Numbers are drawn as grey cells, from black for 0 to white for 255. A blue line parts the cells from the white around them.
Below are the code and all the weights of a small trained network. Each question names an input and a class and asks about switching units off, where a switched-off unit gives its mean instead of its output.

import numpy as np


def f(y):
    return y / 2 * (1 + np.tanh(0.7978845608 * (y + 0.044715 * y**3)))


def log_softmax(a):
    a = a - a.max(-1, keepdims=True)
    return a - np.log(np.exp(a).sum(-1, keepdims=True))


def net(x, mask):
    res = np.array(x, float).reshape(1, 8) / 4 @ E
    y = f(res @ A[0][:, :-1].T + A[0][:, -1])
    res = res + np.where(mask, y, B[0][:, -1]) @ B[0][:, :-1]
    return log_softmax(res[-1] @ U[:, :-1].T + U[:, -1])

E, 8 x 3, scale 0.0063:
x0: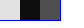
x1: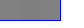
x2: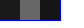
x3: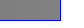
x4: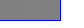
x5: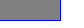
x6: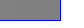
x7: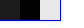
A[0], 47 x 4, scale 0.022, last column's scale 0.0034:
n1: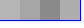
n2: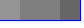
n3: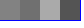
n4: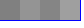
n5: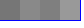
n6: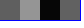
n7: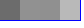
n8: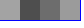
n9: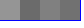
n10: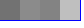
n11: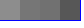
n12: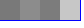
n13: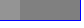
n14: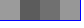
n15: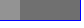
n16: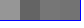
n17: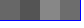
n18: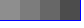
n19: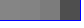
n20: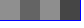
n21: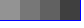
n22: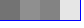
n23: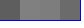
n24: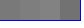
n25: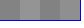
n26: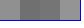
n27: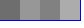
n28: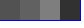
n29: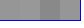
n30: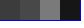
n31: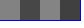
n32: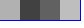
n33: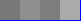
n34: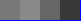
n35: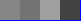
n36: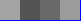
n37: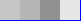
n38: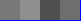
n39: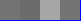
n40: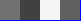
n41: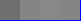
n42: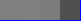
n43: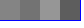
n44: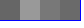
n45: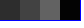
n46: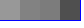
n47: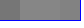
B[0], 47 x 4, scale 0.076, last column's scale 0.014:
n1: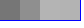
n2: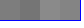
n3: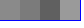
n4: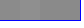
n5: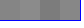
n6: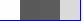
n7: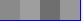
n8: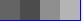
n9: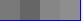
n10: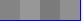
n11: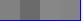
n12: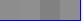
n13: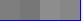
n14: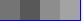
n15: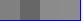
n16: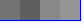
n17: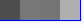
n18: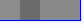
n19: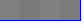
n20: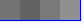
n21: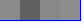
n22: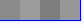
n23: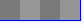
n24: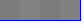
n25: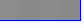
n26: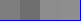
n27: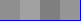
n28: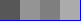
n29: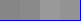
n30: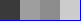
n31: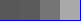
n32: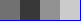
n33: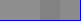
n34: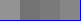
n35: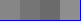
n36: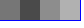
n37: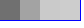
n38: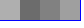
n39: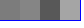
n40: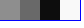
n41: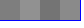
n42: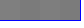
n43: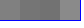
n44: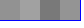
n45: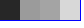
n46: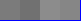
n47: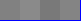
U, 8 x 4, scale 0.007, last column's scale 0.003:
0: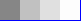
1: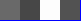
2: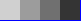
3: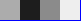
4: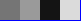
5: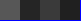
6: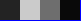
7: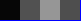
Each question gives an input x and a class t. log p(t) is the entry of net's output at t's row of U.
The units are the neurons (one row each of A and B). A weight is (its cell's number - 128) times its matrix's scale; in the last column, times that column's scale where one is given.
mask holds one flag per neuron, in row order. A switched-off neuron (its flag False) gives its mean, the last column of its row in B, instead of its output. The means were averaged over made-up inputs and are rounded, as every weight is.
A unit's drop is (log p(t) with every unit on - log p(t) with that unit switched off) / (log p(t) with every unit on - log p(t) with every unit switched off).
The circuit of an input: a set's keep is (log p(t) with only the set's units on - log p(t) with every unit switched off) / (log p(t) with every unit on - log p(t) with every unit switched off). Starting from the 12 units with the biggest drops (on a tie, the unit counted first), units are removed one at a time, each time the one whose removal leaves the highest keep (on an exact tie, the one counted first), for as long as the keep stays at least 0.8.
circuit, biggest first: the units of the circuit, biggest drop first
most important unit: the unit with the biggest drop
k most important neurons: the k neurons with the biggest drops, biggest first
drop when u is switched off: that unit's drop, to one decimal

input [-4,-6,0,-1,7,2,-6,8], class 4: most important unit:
n40
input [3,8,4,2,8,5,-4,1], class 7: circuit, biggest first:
n40; n37
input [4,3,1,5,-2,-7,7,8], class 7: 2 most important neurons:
n45; n30
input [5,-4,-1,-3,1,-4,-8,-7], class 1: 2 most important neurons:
n37; n40
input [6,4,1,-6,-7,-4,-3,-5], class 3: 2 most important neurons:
n6; n45
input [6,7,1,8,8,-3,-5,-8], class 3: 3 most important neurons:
n6; n45; n30
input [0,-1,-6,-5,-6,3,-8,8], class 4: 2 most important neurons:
n40; n32
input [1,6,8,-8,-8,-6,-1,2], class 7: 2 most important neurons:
n45; n40
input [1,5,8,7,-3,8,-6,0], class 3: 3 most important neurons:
n6; n40; n37
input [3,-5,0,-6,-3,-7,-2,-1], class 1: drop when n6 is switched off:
0.4
